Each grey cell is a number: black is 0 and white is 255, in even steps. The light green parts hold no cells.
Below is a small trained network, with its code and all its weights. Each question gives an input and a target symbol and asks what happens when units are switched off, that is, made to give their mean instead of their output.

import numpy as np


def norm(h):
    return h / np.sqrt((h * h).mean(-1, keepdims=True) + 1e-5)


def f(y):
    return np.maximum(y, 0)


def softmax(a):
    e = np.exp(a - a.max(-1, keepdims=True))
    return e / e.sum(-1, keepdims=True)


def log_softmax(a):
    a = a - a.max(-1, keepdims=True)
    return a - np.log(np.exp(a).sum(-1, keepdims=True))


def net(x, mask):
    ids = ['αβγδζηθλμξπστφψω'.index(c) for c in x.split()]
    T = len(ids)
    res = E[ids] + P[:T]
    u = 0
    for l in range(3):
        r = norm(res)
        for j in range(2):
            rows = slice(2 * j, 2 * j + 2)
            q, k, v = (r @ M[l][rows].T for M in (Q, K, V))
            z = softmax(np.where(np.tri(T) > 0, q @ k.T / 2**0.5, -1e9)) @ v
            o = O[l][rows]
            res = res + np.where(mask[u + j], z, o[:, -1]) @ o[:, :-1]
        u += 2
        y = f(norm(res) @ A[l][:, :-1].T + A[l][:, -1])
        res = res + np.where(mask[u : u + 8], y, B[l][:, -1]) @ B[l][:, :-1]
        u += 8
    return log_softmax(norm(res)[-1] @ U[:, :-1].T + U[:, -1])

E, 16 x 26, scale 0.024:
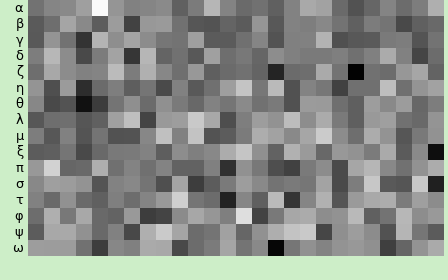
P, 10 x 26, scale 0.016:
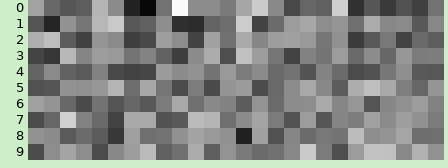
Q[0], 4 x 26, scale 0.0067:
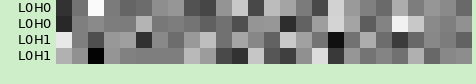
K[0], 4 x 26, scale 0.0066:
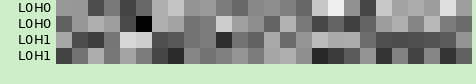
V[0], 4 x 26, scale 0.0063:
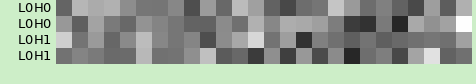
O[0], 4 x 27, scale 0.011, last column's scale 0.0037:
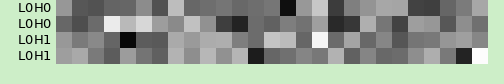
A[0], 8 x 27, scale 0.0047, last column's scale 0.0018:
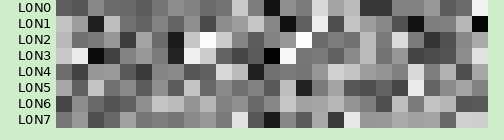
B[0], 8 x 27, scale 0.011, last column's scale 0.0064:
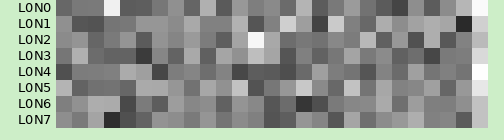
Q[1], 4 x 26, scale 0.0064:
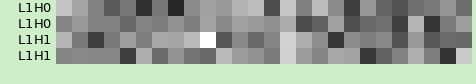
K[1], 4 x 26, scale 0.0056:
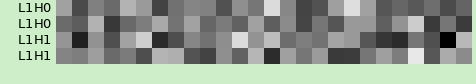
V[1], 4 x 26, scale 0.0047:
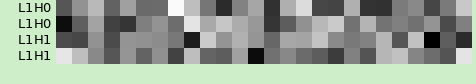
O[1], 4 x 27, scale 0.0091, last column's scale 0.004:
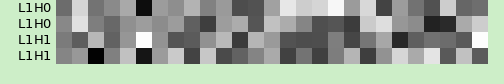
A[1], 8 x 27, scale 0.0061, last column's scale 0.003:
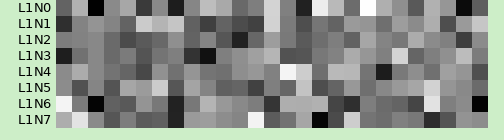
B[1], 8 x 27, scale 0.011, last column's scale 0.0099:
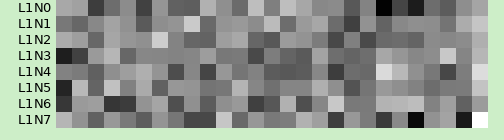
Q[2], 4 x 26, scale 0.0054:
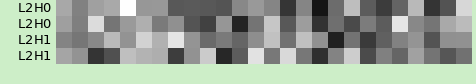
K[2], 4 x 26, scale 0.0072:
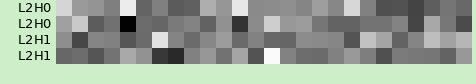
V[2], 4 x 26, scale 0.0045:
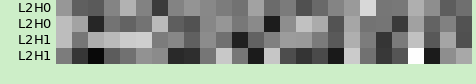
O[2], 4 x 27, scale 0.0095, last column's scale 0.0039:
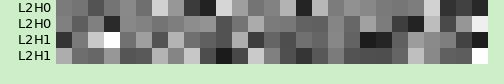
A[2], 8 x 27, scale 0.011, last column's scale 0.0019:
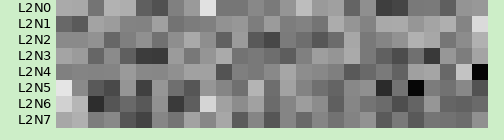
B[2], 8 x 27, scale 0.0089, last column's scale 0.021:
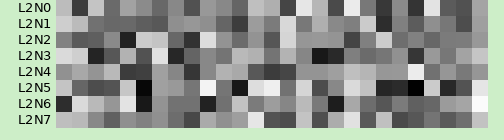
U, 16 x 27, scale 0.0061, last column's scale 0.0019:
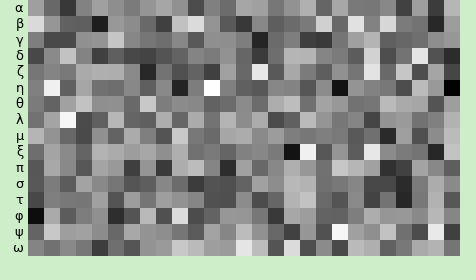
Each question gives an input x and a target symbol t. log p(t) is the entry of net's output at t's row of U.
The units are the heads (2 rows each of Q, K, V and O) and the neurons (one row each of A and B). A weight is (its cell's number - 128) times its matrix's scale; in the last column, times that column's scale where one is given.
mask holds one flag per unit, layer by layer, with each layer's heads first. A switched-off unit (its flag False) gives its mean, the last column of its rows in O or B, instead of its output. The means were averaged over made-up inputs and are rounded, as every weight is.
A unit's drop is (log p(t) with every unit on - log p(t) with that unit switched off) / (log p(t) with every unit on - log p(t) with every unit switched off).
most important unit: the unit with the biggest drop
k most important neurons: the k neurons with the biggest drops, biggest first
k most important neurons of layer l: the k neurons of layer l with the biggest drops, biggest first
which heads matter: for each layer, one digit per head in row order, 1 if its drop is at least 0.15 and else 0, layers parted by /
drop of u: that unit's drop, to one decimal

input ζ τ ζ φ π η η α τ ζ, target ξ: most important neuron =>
L2N6
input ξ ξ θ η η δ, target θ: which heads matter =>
10 / 00 / 00
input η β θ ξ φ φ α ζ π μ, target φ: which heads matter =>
00 / 01 / 00
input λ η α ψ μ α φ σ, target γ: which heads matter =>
10 / 10 / 00
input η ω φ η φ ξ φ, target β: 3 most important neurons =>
L0N3, L1N7, L0N1
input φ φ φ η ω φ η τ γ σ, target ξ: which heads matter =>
01 / 00 / 00
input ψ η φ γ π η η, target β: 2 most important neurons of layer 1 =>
L1N7, L1N6
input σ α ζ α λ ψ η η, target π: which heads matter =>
00 / 00 / 01
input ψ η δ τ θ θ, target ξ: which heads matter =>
01 / 00 / 00
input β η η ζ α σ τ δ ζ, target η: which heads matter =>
00 / 10 / 11
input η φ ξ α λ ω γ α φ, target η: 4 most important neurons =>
L1N0, L0N5, L2N5, L2N6
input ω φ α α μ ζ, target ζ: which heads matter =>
11 / 00 / 00
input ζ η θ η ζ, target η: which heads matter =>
11 / 10 / 11
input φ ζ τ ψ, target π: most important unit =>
L2H1
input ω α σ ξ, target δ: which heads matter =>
10 / 00 / 00
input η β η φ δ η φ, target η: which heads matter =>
10 / 10 / 00
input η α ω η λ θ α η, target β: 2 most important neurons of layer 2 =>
L2N6, L2N4
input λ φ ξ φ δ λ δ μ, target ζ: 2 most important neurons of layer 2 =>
L2N5, L2N6
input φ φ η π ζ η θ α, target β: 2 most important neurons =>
L2N6, L2N2
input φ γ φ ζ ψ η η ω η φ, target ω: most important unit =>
L0H1
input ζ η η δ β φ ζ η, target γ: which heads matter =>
10 / 00 / 00
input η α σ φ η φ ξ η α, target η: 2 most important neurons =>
L0N0, L0N3
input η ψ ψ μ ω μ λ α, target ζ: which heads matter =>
01 / 00 / 00
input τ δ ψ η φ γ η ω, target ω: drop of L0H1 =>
0.1
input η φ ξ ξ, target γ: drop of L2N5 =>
0.1
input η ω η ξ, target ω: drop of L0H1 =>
0.2
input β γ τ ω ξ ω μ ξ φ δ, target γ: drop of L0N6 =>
0.0
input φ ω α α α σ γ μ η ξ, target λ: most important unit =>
L0H0
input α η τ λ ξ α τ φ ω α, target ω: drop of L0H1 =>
0.7
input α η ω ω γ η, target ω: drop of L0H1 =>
0.4
